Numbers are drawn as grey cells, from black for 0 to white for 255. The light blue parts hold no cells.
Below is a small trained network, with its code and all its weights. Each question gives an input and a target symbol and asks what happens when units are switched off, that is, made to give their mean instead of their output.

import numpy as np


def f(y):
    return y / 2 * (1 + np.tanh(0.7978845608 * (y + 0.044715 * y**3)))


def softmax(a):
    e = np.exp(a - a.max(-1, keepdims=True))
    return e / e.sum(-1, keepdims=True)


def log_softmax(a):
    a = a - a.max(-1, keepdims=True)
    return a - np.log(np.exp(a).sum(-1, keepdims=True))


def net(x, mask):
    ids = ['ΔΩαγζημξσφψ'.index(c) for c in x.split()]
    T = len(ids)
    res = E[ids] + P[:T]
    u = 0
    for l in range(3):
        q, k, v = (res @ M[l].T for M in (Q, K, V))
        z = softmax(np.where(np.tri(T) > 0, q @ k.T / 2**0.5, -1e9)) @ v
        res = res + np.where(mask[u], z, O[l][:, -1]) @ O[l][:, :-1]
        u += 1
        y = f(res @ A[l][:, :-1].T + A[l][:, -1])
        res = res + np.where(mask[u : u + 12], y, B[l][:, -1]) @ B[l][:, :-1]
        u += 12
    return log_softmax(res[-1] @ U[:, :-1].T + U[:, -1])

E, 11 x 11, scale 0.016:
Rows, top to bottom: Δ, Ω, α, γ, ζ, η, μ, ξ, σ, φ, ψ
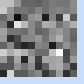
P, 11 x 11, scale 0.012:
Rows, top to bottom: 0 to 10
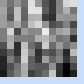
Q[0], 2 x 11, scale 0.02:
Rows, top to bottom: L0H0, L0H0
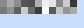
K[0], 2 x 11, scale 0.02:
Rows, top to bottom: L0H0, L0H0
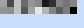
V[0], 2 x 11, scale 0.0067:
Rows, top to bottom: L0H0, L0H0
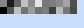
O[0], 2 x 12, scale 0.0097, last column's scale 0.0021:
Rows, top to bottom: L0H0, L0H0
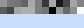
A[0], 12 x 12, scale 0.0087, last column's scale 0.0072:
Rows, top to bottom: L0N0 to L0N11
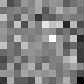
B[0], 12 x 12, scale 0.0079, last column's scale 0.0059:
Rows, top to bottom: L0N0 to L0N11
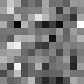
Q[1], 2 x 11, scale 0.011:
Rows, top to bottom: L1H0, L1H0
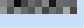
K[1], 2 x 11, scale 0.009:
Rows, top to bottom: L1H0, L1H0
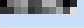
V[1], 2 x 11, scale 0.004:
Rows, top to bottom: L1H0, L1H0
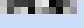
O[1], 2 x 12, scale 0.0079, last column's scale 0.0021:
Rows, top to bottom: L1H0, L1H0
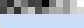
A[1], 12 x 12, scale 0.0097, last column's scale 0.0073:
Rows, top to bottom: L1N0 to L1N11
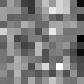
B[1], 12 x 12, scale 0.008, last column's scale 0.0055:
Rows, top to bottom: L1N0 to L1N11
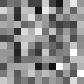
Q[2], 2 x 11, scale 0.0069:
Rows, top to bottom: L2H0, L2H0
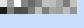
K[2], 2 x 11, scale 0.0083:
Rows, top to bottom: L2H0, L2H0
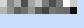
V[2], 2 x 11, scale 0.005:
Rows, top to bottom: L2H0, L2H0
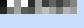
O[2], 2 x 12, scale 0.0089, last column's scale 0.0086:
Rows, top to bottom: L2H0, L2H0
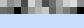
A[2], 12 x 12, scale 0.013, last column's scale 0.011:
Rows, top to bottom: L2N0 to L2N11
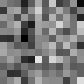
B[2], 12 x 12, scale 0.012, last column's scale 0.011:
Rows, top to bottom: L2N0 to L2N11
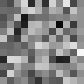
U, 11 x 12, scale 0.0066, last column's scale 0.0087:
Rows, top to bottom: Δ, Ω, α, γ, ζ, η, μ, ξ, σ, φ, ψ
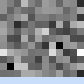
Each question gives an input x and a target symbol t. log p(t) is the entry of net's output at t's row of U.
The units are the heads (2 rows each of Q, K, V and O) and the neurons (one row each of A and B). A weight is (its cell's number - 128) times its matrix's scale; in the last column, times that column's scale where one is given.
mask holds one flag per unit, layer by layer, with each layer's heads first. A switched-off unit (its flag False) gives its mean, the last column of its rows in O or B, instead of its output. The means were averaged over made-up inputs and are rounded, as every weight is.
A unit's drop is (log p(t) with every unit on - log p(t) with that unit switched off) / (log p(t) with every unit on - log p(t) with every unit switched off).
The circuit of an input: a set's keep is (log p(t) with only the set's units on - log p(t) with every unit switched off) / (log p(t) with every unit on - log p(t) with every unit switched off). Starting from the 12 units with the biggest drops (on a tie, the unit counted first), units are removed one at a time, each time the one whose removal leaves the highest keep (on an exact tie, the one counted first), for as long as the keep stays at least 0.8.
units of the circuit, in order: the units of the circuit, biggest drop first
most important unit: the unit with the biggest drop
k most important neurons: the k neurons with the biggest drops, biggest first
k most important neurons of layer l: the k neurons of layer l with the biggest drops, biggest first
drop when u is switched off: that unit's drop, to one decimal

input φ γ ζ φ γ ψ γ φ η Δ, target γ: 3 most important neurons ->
L2N4, L0N3, L2N11
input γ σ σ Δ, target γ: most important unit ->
L0H0
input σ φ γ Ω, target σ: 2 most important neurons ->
L0N3, L1N9
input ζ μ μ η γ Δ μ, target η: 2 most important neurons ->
L2N5, L2N10
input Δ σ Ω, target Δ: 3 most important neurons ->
L0N3, L1N1, L1N0
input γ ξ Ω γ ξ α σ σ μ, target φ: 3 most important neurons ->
L0N3, L1N5, L2N9
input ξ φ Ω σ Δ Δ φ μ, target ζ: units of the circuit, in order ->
L1H0, L2N9
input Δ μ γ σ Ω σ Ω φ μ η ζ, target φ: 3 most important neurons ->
L2N11, L0N3, L1N1
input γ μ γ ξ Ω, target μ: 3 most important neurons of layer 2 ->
L2N3, L2N7, L2N11
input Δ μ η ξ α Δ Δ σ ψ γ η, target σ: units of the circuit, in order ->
L0H0, L0N3, L1N9
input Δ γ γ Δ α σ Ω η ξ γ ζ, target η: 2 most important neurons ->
L2N0, L2N4
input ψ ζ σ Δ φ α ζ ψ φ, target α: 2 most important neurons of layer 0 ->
L0N3, L0N5
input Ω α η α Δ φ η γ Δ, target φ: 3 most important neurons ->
L2N11, L0N3, L0N2
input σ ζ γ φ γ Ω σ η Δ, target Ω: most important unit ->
L0H0
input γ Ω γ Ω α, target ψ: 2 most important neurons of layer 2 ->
L2N1, L2N10
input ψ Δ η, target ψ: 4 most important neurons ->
L0N3, L2N1, L1N9, L1N1
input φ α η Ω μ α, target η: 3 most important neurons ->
L2N5, L2N10, L0N3
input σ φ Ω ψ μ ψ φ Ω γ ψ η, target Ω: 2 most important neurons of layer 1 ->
L1N1, L1N4
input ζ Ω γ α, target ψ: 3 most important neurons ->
L2N1, L1N5, L0N3
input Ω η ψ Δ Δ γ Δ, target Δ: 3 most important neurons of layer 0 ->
L0N3, L0N5, L0N11
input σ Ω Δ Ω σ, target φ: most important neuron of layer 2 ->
L2N9
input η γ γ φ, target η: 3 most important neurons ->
L2N0, L2N4, L1N11
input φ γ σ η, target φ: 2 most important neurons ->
L2N11, L0N3
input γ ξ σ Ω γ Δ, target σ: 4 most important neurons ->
L0N3, L1N9, L0N11, L0N5
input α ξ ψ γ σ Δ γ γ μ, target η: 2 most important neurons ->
L2N5, L0N11
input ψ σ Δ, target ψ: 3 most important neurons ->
L0N3, L2N1, L1N9
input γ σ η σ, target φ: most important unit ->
L2H0
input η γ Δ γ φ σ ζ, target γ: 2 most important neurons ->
L2N4, L0N3
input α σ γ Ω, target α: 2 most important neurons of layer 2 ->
L2N8, L2N0
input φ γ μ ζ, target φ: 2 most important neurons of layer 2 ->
L2N11, L2N4
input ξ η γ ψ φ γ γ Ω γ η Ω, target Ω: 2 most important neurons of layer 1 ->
L1N1, L1N4
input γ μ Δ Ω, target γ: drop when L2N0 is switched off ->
0.0
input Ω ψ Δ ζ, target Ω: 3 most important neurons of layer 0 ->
L0N3, L0N5, L0N11
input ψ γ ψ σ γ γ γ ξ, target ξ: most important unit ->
L0N6
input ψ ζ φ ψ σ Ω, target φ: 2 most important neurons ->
L0N3, L2N11
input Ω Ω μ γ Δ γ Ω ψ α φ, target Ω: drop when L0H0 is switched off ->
1.1
